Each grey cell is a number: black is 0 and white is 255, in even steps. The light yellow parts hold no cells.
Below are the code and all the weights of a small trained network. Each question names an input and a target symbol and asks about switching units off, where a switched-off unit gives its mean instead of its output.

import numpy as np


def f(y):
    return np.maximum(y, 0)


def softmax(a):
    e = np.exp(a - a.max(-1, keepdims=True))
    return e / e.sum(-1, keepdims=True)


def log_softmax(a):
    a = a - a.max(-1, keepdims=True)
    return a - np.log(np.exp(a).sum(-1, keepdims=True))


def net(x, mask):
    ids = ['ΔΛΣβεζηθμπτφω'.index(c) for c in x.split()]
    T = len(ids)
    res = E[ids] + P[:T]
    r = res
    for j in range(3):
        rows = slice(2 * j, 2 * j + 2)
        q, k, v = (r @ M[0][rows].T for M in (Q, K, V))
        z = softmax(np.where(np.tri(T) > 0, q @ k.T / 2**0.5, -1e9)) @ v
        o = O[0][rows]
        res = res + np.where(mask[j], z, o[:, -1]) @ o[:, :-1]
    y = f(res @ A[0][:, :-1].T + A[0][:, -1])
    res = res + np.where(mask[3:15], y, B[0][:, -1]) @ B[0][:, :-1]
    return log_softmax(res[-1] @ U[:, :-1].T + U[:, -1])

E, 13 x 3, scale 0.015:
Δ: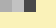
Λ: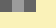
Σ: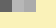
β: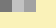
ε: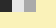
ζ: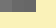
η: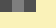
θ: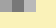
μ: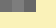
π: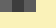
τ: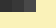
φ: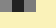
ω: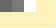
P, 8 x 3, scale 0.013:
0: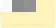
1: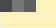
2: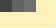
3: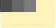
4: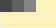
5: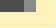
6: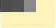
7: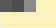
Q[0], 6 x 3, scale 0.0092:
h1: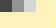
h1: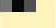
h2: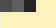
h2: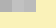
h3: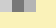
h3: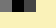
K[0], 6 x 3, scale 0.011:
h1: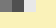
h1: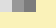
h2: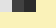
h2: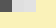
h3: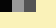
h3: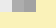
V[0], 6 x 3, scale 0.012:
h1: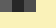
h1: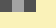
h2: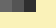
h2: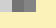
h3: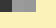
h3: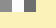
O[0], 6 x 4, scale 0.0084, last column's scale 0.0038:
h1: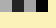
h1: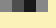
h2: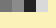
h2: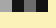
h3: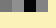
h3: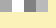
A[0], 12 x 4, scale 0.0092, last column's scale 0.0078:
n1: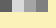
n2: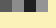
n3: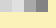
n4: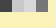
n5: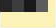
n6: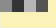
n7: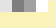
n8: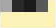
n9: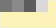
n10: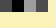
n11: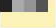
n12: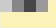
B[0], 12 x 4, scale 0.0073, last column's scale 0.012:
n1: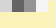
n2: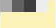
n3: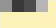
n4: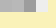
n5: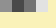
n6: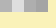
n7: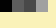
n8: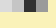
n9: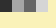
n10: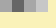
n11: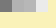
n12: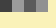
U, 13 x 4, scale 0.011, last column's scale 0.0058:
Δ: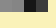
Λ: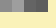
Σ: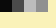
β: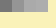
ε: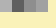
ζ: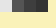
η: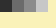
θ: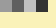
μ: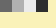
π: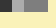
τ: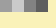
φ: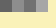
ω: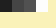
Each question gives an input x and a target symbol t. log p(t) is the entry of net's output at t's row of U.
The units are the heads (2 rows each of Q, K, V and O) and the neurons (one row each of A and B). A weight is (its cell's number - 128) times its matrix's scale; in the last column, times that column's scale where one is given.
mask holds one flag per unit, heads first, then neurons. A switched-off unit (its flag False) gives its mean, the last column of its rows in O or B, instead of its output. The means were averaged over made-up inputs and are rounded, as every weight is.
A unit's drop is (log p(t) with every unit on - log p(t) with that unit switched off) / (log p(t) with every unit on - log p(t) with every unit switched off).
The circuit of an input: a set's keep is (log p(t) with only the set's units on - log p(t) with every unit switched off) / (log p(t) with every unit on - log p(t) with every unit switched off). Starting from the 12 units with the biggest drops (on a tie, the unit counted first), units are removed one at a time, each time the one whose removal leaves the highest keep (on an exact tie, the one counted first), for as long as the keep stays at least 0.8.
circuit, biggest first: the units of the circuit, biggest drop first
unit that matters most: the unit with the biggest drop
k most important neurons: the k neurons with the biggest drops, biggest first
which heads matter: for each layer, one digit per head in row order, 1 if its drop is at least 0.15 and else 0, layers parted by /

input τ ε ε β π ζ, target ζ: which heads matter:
111
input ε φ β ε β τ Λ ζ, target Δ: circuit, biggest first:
[h3; h2; n2; h1]
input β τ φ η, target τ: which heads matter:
101
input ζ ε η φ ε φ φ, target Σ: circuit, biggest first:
[h3; n1; n2]
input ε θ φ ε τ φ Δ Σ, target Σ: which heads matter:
101
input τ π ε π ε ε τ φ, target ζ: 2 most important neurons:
[n8; n11]
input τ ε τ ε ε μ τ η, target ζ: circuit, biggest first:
[h1; n8; h2]
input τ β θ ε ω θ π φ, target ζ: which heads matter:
011
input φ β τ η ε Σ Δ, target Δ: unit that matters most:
n8
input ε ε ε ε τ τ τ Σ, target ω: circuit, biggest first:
[h3; n4]
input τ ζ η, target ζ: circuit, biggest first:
[h1; h2; n8]
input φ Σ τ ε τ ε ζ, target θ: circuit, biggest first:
[h3; n10; h1]
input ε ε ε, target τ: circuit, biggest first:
[h3; n4]
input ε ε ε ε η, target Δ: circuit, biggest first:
[n2; h1; h2]
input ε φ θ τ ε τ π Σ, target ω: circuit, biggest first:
[h3]
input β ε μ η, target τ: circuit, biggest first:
[h3; h1; n4]
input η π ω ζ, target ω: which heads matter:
010
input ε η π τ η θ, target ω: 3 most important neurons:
[n4; n11; n1]
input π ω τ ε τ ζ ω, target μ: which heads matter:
110
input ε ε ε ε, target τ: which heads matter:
011
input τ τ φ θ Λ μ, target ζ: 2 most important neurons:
[n8; n10]
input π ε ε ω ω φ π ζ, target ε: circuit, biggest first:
[h3; h1; n10]
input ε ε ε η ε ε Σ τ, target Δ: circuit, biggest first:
[n2; h3; h2]
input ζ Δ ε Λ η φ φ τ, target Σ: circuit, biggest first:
[h3; h1; n2]
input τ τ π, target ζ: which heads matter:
110
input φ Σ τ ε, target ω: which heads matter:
101
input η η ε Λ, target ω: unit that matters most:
h1
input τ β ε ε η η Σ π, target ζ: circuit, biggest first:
[n8; h2; h1]
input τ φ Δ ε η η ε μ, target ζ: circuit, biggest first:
[h1; n8; h2]
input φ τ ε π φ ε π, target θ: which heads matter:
111
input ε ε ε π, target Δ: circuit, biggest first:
[n2; h2; h1]
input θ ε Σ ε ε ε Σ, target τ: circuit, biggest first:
[h2; h3; n4]
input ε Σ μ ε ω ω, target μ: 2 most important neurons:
[n2; n4]
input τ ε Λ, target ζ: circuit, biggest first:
[h1; h2; n8]
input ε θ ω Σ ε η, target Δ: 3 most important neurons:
[n2; n6; n10]
